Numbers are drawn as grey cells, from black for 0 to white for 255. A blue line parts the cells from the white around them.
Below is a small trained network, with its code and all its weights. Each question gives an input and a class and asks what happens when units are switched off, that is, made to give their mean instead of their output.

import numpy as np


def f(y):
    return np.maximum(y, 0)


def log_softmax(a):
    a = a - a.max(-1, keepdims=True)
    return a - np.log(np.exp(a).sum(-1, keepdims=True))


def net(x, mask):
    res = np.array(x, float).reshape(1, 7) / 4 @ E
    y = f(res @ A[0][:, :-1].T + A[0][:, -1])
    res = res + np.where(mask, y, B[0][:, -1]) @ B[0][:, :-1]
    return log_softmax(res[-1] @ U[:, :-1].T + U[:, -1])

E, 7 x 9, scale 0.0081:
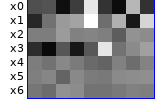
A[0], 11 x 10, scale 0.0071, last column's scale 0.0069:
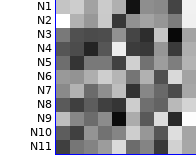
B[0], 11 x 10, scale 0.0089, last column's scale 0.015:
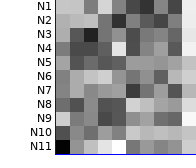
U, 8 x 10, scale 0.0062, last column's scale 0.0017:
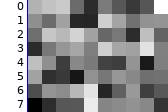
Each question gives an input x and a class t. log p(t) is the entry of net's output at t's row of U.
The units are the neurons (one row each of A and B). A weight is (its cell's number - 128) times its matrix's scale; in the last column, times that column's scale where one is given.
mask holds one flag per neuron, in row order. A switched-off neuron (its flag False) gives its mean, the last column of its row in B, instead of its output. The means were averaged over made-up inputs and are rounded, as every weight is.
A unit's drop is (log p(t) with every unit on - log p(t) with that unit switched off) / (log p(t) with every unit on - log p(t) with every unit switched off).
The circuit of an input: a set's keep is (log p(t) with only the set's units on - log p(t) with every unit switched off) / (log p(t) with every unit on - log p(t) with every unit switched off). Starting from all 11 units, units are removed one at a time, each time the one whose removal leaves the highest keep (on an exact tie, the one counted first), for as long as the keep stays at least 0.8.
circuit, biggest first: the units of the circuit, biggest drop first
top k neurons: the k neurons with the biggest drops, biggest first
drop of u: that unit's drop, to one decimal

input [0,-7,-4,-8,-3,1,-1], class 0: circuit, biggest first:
[N2]
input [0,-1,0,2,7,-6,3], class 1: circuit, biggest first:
[N4; N1]
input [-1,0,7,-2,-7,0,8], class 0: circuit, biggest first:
[N11; N4]
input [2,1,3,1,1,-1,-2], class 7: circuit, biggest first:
[N1; N2]
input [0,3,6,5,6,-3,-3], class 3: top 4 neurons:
[N3; N4; N10; N8]
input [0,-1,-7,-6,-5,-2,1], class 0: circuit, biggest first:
[N4; N2]
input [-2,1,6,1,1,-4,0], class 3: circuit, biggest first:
[N1; N9; N4]
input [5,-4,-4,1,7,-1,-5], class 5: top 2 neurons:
[N1; N2]
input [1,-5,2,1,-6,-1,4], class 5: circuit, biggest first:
[N1; N6]
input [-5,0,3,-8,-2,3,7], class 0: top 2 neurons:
[N2; N11]
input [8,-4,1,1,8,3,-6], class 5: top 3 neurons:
[N1; N4; N2]
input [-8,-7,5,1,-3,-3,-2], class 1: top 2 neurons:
[N1; N5]
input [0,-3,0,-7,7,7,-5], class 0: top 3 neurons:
[N2; N4; N3]
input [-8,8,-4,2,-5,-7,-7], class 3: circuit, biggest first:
[N10]
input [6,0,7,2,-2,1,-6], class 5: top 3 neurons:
[N11; N3; N1]
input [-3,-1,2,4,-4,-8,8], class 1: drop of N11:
0.2
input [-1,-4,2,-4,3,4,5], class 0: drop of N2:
0.2
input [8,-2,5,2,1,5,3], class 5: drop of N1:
0.3
